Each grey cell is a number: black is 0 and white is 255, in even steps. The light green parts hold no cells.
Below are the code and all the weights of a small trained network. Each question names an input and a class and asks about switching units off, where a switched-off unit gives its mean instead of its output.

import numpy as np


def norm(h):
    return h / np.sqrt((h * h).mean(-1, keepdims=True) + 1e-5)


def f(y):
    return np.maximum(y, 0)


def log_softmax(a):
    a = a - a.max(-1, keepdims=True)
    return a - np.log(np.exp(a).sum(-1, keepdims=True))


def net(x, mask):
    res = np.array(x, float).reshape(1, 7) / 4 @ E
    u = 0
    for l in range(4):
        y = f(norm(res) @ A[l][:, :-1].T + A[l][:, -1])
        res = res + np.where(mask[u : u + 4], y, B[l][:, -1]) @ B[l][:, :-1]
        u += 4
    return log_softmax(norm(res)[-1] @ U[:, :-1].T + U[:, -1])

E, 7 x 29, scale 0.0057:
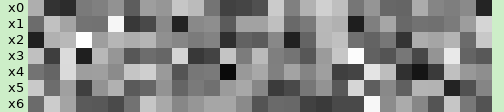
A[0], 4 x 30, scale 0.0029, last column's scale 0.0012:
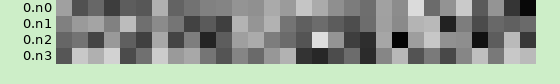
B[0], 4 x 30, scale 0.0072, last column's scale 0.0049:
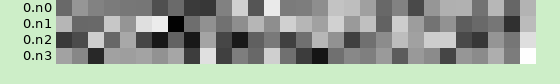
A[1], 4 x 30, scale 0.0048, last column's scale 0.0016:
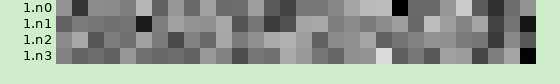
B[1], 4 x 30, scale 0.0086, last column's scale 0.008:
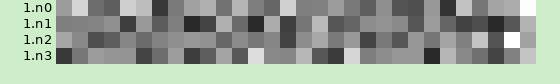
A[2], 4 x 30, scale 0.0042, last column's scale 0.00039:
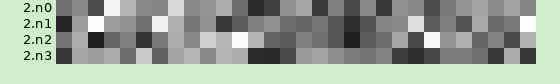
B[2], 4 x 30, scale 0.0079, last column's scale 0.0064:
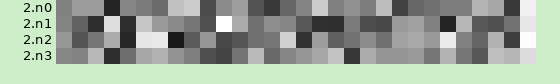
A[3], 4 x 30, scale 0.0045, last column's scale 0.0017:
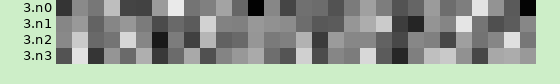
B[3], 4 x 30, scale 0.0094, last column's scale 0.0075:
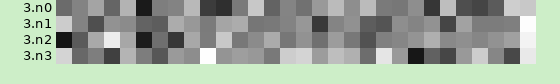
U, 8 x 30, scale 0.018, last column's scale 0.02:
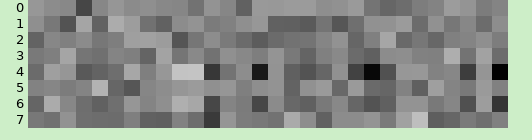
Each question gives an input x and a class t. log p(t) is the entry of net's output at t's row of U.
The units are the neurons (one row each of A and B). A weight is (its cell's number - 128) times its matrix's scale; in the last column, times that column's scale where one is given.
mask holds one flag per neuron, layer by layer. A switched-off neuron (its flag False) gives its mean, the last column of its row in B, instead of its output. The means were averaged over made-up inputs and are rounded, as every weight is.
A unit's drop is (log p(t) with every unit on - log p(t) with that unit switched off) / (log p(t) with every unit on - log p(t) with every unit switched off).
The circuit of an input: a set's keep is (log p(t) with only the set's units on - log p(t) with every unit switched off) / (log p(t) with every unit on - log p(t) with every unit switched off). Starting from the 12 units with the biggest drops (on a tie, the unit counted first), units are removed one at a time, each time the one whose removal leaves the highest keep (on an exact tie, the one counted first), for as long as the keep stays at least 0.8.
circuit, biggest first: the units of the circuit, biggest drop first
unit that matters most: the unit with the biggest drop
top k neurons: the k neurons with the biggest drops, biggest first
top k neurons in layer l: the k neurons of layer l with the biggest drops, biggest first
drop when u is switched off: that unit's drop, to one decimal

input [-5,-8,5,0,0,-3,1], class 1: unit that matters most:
2.n1
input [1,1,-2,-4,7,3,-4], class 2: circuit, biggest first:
[3.n3, 1.n0]
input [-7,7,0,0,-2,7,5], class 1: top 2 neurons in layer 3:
[3.n0, 3.n1]
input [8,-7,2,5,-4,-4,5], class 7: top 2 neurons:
[0.n3, 1.n1]
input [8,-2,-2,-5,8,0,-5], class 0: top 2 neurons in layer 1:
[1.n3, 1.n1]
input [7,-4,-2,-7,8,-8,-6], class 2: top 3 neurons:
[3.n3, 1.n0, 3.n0]
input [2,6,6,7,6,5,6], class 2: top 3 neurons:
[1.n0, 3.n3, 3.n0]
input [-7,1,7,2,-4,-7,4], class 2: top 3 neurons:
[3.n0, 1.n0, 2.n0]
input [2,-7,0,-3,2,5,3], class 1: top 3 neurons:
[2.n2, 2.n0, 3.n0]
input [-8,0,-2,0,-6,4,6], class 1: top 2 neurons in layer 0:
[0.n3, 0.n0]
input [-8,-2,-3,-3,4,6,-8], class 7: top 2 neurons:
[0.n2, 3.n1]
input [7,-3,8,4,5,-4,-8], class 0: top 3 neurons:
[2.n0, 2.n3, 0.n3]
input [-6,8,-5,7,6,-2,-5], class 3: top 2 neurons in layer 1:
[1.n0, 1.n2]
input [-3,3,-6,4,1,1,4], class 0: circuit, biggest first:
[3.n2]
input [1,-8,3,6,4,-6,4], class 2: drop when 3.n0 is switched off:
0.8
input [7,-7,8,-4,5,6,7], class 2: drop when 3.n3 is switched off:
0.0
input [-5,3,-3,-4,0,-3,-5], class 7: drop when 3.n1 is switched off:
0.1
